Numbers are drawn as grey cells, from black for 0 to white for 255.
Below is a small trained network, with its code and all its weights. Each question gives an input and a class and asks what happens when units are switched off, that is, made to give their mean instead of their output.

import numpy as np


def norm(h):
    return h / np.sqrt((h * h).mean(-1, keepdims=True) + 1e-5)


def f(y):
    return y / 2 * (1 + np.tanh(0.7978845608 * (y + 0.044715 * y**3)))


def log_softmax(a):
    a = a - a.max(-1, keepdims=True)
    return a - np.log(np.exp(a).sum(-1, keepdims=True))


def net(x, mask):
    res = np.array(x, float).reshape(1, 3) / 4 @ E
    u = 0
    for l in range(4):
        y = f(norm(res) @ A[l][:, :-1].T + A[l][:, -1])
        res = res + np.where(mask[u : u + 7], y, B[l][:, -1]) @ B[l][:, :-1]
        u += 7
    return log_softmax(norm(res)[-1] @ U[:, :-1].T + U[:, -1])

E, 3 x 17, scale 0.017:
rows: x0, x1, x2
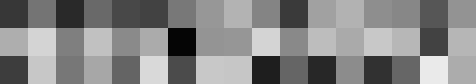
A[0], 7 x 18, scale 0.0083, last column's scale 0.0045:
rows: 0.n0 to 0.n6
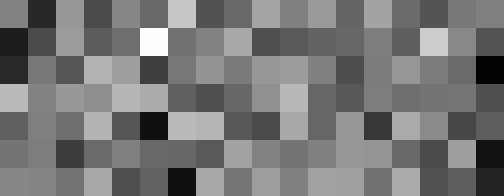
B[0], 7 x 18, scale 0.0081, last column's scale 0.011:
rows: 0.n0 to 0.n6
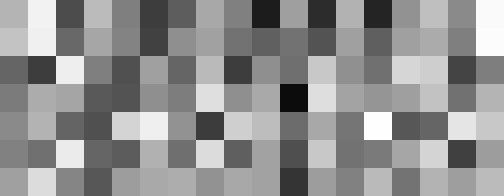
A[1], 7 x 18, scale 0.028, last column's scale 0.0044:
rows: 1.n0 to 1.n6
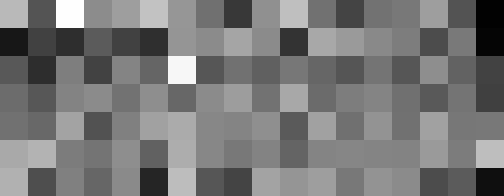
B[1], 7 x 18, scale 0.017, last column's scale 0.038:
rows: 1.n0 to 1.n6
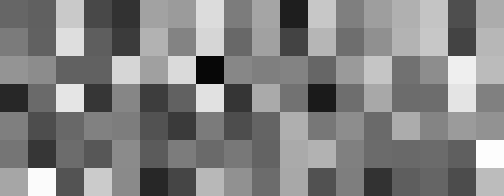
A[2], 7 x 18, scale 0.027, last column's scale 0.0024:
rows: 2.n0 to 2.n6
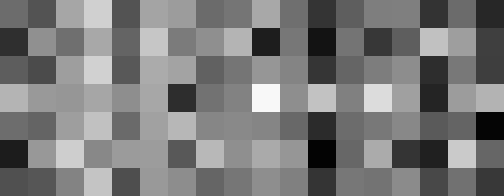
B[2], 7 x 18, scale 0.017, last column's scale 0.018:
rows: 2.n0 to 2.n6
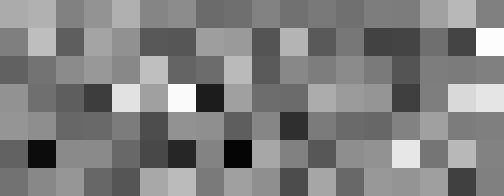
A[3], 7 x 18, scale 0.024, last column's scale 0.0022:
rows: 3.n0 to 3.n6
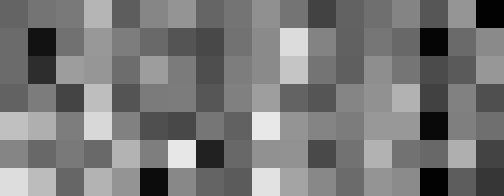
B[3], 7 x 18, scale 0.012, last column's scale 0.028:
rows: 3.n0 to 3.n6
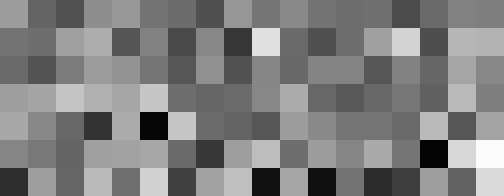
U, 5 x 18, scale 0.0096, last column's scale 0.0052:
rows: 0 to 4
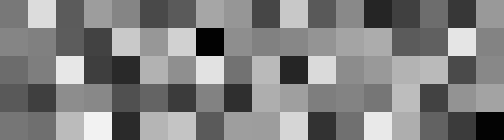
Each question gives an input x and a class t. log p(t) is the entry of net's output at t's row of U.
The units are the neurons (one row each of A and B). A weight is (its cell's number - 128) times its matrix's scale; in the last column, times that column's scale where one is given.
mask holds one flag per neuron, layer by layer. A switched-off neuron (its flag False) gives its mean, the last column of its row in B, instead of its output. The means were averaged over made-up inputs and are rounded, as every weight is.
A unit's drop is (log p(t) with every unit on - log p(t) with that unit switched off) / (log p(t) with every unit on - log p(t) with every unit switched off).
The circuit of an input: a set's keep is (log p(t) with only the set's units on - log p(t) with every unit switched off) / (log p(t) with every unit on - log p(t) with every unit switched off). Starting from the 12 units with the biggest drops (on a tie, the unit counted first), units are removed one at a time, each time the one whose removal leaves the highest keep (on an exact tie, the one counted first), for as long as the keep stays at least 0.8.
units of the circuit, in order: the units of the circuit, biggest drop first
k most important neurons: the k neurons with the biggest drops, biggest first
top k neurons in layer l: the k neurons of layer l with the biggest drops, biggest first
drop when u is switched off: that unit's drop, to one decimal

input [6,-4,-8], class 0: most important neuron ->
(1.n6)
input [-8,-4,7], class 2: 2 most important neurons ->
(1.n0 0.n0)
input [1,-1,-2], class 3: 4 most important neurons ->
(0.n0 1.n6 3.n1 1.n2)
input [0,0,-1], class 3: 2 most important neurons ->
(1.n6 3.n1)
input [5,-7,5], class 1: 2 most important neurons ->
(0.n0 1.n2)
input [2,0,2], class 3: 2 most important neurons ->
(1.n6 1.n2)
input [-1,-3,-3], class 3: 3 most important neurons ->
(0.n0 1.n6 3.n1)
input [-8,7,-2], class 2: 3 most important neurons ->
(1.n0 1.n2 0.n4)
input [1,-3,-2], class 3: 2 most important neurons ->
(0.n0 1.n6)
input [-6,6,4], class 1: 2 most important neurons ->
(2.n3 1.n1)
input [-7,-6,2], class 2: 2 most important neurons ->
(1.n0 2.n3)
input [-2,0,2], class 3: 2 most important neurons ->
(1.n6 1.n2)
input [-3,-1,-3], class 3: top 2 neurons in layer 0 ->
(0.n0 0.n3)
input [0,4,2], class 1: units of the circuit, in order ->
(1.n6)
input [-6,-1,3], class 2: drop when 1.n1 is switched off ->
0.0
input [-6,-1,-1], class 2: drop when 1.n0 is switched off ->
0.4
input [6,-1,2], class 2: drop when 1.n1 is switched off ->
0.1
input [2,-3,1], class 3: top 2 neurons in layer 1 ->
(1.n2 1.n6)
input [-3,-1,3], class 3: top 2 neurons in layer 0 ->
(0.n1 0.n0)
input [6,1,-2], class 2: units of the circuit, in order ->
(1.n1)
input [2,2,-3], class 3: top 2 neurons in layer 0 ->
(0.n6 0.n0)
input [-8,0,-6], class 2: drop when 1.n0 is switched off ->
1.2
